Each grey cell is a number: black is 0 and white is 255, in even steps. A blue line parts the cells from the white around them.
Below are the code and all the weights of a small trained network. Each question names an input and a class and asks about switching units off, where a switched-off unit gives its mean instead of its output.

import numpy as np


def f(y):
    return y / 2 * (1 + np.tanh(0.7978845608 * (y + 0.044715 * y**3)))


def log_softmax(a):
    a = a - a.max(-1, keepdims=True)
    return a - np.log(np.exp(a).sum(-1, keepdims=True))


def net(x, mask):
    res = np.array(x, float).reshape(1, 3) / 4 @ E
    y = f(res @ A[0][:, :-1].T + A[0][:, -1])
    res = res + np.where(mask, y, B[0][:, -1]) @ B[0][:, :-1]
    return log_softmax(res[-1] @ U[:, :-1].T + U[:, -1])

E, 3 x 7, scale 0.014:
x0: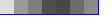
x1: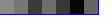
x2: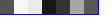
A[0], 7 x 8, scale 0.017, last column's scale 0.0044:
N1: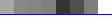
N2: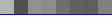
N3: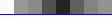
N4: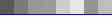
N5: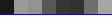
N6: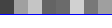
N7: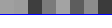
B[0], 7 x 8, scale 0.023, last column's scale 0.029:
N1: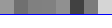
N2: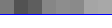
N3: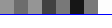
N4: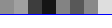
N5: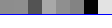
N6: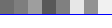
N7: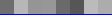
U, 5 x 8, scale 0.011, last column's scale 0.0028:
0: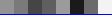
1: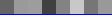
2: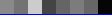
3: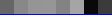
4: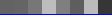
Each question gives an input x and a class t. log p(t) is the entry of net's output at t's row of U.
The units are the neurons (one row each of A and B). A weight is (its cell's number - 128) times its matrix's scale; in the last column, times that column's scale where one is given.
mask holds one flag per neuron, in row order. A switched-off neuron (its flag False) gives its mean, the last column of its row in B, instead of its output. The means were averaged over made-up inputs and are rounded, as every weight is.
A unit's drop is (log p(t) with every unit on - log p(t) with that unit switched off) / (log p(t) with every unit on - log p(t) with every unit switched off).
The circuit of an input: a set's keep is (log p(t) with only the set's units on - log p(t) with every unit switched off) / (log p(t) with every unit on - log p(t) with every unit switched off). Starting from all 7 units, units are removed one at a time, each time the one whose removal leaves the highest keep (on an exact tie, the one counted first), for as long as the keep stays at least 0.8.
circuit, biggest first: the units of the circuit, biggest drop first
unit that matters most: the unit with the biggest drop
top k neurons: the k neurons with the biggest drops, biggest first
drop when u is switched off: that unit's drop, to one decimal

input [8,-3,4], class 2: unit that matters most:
N6
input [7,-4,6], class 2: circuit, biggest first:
N3; N6
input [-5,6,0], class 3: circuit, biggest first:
N3; N4
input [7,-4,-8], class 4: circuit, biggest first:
N3; N5; N4
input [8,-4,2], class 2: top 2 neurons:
N4; N5
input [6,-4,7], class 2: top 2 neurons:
N3; N6
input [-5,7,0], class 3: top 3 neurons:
N3; N4; N5
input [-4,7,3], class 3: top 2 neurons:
N5; N4
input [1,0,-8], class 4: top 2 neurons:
N3; N4
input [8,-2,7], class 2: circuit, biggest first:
N6; N3
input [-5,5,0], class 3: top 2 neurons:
N3; N4
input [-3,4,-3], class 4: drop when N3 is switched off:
0.4
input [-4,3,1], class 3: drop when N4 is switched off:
0.2
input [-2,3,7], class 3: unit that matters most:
N5
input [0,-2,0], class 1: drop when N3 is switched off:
0.6
